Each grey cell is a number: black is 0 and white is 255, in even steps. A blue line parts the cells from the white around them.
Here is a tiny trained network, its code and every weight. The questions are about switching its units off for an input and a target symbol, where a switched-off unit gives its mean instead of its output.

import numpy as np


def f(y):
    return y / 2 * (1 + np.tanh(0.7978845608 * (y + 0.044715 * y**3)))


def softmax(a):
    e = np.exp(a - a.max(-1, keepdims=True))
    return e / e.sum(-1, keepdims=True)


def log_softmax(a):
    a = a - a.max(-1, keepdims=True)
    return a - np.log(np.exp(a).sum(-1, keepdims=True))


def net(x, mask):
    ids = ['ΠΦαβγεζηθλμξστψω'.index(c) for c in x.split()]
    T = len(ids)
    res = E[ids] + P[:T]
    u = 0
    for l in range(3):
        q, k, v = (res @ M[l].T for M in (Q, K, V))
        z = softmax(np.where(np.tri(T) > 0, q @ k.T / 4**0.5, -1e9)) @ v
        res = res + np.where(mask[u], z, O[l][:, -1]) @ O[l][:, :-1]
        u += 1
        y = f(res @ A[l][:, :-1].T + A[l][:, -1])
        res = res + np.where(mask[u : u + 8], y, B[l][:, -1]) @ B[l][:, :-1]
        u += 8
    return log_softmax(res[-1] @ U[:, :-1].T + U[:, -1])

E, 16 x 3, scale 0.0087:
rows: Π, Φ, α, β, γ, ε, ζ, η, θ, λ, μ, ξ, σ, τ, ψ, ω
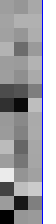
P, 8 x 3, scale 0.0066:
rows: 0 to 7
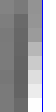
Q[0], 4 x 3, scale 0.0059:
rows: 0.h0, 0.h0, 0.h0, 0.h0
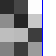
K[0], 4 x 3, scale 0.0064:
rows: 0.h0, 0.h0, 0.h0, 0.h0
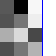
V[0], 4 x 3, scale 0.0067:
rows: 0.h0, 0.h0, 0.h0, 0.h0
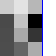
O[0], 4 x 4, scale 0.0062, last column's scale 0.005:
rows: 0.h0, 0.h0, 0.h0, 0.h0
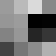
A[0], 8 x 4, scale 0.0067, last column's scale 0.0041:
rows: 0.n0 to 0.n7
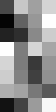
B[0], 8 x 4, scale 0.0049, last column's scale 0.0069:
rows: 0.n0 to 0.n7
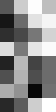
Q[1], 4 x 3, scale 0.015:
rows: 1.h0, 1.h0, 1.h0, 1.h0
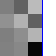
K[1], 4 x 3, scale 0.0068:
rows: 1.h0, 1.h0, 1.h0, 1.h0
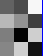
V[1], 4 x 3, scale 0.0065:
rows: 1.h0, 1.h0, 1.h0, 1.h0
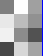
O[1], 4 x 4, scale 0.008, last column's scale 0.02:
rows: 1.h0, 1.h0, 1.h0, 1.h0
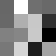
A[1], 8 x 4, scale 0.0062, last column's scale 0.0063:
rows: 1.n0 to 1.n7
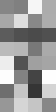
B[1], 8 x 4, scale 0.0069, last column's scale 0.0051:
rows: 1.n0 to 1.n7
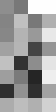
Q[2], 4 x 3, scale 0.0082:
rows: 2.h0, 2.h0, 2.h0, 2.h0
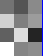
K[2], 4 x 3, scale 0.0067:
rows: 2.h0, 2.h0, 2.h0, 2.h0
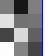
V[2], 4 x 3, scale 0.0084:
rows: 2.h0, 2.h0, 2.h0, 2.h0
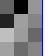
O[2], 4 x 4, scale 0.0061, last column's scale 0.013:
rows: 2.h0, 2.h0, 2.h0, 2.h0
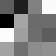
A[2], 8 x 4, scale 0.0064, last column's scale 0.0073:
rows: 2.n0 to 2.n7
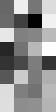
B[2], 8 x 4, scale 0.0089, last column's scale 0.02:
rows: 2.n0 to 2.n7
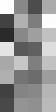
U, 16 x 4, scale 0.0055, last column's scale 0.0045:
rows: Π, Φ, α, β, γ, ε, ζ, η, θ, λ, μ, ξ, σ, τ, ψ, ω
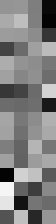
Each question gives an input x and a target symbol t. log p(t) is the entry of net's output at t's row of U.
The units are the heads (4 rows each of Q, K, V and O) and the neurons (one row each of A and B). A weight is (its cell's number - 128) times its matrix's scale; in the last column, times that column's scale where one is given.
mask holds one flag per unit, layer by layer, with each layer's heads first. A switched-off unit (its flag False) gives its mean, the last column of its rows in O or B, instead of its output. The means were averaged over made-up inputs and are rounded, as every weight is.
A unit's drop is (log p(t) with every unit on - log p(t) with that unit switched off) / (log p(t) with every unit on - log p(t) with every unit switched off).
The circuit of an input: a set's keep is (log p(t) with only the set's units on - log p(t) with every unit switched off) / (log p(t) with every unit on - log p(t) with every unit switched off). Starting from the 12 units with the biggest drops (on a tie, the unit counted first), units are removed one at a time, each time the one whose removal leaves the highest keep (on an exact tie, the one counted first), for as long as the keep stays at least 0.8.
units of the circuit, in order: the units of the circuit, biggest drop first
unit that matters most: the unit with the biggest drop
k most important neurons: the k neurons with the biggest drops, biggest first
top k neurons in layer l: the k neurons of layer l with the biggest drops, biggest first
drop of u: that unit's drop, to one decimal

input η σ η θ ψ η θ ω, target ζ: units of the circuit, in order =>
1.h0, 2.h0, 0.h0, 0.n2
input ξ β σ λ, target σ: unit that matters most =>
2.h0
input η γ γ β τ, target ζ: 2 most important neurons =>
0.n1, 0.n7
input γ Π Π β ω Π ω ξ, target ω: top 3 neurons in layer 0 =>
0.n1, 0.n7, 0.n0
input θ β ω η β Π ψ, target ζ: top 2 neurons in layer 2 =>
2.n1, 2.n3
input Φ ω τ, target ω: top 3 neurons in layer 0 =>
0.n1, 0.n3, 0.n7
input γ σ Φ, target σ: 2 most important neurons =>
2.n3, 2.n2
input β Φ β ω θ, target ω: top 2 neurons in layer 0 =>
0.n1, 0.n7
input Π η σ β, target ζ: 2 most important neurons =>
2.n2, 2.n6
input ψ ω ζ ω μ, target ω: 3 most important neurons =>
0.n1, 0.n7, 0.n0
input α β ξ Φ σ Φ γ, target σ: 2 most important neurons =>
0.n3, 0.n1
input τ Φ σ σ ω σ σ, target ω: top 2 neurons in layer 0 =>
0.n1, 0.n7
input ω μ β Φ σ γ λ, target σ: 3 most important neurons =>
0.n1, 0.n3, 0.n7
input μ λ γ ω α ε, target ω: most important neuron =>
0.n1
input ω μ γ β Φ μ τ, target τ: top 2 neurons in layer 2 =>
2.n0, 2.n3
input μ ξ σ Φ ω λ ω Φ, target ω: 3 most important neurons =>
0.n1, 0.n7, 1.n6
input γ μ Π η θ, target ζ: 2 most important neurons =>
2.n3, 0.n2
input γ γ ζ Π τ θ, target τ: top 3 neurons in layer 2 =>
2.n0, 2.n1, 2.n2
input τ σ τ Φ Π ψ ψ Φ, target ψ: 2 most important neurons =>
2.n1, 2.n3
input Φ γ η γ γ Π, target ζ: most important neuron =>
2.n3
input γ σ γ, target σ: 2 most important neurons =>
2.n3, 2.n2
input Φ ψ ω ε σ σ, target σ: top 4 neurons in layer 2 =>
2.n2, 2.n3, 2.n6, 2.n7
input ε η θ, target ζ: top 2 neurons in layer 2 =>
2.n3, 2.n1
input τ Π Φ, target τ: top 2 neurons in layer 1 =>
1.n6, 1.n4
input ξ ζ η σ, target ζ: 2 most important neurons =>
2.n2, 2.n6
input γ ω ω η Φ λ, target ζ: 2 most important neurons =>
2.n3, 0.n2
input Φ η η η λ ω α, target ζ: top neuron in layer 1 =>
1.n5
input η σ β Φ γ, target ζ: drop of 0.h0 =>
0.2
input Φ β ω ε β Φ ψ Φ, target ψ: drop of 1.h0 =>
0.9
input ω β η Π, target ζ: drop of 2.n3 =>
0.2
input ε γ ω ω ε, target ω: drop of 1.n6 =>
0.1
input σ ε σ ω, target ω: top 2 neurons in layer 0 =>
0.n3, 0.n1
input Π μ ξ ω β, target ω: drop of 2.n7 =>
0.0
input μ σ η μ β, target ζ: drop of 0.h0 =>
0.1
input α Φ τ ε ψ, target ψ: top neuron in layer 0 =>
0.n3
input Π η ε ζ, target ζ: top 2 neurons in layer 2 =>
2.n1, 2.n0
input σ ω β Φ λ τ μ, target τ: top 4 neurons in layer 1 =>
1.n6, 1.n4, 1.n0, 1.n1
